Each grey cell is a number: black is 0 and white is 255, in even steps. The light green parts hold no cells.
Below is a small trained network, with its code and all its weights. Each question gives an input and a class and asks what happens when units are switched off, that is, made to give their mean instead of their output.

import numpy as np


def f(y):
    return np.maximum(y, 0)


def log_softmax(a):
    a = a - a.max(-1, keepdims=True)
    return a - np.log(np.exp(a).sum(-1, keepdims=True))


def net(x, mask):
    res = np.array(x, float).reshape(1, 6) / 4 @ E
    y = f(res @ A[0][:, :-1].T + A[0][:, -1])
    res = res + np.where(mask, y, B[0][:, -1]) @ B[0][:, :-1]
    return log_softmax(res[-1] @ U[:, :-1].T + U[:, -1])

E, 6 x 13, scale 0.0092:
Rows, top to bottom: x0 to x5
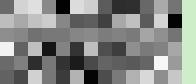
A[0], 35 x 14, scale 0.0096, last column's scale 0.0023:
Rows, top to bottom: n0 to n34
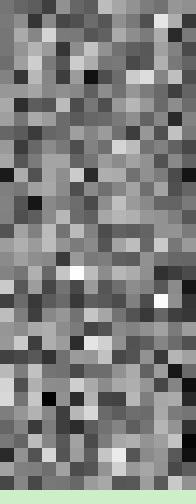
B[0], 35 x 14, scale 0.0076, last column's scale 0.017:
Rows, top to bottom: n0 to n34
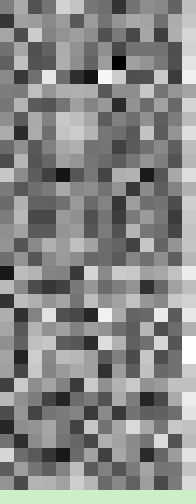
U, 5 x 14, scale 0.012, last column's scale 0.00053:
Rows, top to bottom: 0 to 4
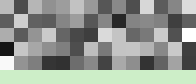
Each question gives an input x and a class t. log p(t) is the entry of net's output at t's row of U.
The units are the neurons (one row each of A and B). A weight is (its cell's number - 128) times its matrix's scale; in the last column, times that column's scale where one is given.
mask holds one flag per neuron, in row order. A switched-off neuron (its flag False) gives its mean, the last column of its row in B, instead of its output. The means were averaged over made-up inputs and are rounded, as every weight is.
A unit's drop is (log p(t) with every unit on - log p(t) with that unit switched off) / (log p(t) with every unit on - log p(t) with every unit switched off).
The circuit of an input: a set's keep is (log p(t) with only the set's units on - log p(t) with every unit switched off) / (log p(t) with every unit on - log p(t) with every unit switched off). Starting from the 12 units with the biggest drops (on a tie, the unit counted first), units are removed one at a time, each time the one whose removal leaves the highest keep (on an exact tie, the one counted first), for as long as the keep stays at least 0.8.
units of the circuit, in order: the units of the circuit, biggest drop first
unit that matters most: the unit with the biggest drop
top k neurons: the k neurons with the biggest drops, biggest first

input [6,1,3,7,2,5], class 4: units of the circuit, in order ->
n28
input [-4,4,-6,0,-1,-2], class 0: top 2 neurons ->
n4, n26
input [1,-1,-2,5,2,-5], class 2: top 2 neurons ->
n22, n24
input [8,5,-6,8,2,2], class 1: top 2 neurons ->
n4, n29
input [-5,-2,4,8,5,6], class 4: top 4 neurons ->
n28, n20, n24, n22
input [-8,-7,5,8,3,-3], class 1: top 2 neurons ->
n7, n0
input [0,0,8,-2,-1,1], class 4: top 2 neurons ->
n24, n22
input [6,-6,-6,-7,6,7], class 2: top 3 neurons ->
n5, n31, n28
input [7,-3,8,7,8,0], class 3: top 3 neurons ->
n21, n30, n1
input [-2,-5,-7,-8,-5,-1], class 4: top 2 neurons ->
n12, n32
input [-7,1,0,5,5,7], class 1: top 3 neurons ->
n7, n22, n24
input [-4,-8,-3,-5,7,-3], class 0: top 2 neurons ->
n9, n25
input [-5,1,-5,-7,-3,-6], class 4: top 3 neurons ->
n32, n12, n5
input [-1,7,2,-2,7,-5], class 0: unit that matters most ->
n2
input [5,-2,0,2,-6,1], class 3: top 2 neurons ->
n19, n27
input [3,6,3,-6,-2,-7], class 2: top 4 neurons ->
n24, n22, n25, n9
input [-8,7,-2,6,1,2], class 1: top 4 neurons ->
n7, n25, n15, n10
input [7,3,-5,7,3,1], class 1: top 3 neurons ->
n4, n29, n32
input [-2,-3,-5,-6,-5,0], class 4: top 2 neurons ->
n12, n32
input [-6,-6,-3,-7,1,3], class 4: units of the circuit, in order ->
n12
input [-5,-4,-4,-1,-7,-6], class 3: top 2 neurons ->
n19, n5
